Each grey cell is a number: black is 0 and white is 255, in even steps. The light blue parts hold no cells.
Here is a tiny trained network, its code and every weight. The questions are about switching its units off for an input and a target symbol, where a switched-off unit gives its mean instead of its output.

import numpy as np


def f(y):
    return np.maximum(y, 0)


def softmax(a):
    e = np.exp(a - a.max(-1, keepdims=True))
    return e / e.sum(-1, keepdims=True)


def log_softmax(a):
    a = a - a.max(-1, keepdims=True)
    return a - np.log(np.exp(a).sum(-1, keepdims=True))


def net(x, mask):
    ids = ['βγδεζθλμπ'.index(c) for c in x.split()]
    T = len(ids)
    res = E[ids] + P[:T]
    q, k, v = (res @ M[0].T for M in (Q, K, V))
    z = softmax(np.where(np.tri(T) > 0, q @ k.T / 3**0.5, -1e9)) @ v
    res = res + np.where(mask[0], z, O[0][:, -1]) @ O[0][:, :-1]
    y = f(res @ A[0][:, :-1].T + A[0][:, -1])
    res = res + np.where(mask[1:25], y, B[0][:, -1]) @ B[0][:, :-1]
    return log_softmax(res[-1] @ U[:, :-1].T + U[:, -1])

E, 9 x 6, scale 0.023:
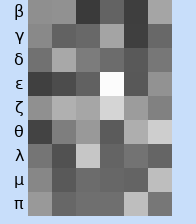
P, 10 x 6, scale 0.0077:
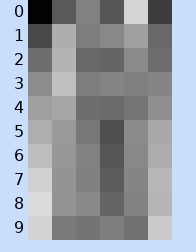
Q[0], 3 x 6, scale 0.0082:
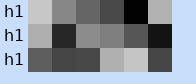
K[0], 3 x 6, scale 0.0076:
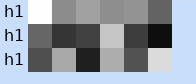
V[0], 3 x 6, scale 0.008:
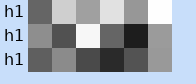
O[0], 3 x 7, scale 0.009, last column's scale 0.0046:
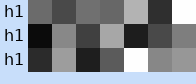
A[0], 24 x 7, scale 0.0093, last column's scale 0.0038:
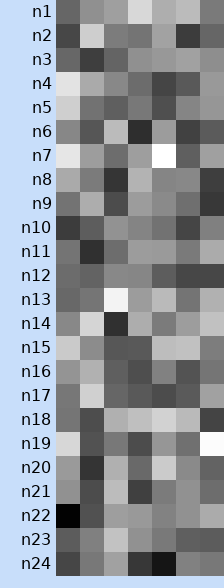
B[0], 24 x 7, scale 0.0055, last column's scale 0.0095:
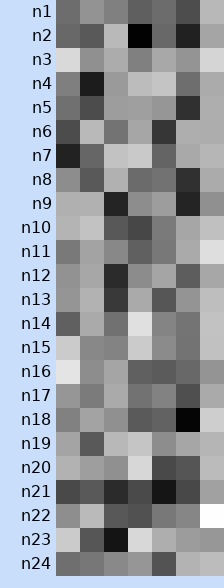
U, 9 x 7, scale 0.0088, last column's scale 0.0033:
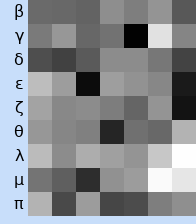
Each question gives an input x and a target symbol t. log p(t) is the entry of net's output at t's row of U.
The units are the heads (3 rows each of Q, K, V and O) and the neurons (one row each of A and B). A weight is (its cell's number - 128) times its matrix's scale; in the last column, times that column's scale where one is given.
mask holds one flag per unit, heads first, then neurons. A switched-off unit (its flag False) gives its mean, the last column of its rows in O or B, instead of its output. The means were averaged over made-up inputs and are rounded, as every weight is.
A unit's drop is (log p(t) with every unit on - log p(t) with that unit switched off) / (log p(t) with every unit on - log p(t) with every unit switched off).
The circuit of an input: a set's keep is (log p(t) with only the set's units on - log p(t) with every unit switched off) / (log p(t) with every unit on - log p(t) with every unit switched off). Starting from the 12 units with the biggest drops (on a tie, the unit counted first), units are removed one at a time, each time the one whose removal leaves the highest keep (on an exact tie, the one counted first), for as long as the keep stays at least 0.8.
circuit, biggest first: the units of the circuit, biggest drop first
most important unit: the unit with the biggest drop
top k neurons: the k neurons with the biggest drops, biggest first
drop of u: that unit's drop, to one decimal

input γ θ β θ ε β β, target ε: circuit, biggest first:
[h1 n15]
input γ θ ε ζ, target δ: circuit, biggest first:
[n7 h1 n2]
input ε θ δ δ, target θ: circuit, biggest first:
[n2 h1]
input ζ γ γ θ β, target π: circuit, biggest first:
[h1 n5]
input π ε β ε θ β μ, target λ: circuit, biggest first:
[h1 n15]
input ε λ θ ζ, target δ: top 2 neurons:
[n7 n2]
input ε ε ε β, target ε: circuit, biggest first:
[h1 n9]
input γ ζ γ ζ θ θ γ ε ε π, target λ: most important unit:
n19
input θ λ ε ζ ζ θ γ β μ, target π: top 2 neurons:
[n21 n5]
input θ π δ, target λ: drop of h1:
1.4
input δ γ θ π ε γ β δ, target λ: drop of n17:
0.0
